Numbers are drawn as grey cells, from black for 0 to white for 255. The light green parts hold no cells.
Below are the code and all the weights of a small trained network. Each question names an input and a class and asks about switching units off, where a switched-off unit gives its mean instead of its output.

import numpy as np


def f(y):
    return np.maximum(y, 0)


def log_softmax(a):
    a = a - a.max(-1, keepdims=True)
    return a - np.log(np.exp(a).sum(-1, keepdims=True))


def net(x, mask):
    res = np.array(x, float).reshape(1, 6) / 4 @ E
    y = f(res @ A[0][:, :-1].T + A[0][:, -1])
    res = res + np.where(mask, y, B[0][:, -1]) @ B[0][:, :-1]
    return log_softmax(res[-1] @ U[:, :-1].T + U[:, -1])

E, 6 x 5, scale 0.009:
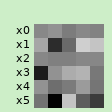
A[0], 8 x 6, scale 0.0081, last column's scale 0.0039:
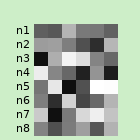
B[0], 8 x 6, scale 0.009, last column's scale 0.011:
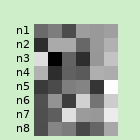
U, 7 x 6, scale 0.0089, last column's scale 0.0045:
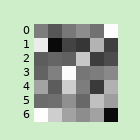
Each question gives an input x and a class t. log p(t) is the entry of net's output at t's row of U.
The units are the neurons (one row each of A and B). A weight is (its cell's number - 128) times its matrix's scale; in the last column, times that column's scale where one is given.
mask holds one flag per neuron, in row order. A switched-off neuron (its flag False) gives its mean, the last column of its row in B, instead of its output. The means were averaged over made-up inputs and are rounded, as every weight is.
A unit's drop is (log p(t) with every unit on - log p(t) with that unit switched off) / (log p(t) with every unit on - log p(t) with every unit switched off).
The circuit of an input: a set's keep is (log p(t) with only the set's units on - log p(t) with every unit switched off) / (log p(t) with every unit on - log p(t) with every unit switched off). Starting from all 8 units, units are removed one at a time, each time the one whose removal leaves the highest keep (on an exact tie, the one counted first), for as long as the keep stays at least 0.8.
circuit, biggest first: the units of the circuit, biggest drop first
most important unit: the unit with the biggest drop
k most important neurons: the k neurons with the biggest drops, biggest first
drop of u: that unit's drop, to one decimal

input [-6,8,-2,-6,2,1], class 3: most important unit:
n7
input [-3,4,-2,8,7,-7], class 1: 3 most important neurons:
n3, n6, n2
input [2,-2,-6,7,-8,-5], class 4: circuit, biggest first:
n5, n3
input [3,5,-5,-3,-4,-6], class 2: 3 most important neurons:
n5, n3, n2
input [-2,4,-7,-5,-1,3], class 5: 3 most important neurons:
n3, n7, n5
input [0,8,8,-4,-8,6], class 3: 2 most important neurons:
n7, n3
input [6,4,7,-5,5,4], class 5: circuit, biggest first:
n7, n5
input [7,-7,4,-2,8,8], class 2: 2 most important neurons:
n6, n7
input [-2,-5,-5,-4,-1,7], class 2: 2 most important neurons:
n6, n3
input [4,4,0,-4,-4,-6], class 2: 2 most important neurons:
n5, n3
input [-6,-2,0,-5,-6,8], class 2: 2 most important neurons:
n6, n3
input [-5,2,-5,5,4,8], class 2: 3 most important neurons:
n6, n1, n4
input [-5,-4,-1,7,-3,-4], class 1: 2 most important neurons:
n3, n7
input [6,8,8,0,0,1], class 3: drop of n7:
0.6
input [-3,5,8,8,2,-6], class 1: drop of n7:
-0.1
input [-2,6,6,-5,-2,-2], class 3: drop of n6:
0.1
